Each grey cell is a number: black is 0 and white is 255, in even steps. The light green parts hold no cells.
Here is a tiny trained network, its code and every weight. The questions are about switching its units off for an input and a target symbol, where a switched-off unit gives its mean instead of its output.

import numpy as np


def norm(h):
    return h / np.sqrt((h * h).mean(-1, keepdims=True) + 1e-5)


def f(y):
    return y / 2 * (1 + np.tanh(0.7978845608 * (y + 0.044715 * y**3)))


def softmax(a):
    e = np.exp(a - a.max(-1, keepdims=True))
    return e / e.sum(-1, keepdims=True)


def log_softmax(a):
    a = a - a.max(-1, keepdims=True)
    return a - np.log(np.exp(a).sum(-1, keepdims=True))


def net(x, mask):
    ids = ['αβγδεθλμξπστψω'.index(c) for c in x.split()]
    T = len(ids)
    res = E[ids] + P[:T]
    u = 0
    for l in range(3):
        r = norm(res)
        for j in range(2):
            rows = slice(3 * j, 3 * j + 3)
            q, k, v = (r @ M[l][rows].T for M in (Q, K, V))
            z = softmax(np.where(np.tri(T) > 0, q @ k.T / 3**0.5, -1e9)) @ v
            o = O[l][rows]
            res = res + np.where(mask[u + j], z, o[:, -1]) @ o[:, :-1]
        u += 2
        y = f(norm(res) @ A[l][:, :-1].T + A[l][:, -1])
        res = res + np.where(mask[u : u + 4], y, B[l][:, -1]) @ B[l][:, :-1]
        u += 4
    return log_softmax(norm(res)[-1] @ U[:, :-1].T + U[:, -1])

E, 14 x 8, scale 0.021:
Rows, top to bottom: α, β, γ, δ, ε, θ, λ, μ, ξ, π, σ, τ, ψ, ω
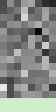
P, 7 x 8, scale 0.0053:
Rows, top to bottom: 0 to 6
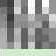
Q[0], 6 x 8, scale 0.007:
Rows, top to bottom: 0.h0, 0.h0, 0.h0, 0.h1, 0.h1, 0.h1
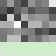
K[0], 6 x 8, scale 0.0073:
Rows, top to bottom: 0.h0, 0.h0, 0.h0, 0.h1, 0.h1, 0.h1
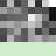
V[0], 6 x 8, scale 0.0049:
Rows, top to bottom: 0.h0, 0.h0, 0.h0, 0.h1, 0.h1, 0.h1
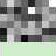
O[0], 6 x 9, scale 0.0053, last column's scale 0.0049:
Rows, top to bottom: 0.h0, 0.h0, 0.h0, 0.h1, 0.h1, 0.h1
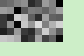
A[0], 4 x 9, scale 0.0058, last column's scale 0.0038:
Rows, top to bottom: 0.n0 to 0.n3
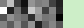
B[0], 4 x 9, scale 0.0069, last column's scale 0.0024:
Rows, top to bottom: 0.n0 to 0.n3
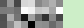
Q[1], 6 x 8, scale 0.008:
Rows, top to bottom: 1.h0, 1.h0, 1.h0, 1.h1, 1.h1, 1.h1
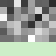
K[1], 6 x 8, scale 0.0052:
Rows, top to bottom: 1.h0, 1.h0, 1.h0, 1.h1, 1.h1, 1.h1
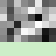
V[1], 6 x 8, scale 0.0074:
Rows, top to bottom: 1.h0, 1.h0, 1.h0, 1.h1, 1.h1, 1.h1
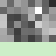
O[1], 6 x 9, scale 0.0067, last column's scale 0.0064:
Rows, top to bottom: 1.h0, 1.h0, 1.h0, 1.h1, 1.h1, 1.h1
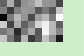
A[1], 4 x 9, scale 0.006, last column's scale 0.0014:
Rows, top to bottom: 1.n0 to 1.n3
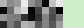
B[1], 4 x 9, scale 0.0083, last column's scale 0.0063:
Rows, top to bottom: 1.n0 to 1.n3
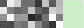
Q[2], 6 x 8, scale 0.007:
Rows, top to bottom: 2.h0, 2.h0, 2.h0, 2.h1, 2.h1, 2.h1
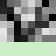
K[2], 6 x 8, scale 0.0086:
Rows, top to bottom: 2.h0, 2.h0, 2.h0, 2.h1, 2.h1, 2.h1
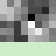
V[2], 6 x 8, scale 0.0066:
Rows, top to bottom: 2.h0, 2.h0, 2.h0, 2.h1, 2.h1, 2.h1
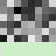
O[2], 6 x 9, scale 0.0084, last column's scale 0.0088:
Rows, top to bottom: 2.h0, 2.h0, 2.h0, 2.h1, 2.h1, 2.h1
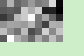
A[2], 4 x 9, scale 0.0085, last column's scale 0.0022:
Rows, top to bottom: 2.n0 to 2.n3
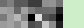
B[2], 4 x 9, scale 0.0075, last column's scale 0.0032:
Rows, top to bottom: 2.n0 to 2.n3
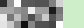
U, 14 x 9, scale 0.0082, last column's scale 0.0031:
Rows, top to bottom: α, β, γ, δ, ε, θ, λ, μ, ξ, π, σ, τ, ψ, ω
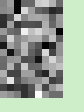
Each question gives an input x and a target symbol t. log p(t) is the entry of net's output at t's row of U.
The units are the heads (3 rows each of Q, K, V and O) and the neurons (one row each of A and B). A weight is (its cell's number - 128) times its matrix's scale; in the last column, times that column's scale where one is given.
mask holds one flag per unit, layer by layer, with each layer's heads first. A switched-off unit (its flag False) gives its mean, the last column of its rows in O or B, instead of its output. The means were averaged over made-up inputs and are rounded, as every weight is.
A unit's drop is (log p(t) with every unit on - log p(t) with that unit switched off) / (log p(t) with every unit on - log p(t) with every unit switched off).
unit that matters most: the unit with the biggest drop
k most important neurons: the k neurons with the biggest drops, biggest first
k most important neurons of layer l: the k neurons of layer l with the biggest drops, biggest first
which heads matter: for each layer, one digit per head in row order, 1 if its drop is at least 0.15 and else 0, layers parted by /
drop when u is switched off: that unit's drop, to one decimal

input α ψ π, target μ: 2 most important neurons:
[0.n0, 1.n3]
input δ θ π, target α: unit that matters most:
0.h0
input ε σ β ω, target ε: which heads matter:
00 / 11 / 10
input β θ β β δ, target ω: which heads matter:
11 / 00 / 11
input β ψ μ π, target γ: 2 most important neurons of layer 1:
[1.n0, 1.n1]
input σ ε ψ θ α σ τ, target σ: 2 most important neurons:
[1.n1, 0.n1]
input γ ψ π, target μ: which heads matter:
00 / 00 / 01
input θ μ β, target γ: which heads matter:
00 / 01 / 00
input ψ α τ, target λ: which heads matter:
00 / 01 / 00
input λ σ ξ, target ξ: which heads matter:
00 / 00 / 10
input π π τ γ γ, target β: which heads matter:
00 / 01 / 11
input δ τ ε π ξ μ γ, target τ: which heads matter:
01 / 10 / 00
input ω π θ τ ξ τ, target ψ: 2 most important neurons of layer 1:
[1.n0, 1.n3]
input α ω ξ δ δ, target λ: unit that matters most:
1.h1
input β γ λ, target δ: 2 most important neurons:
[1.n3, 1.n2]
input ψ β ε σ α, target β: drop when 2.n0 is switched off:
0.2
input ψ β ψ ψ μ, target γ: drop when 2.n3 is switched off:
0.1
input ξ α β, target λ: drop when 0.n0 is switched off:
0.0
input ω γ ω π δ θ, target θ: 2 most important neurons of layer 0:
[0.n1, 0.n0]
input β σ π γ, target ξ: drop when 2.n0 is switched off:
0.1
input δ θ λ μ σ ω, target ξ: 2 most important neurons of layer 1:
[1.n0, 1.n1]
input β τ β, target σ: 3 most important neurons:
[1.n1, 1.n0, 1.n3]
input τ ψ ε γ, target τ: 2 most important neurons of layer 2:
[2.n3, 2.n1]
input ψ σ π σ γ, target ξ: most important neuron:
[1.n0]
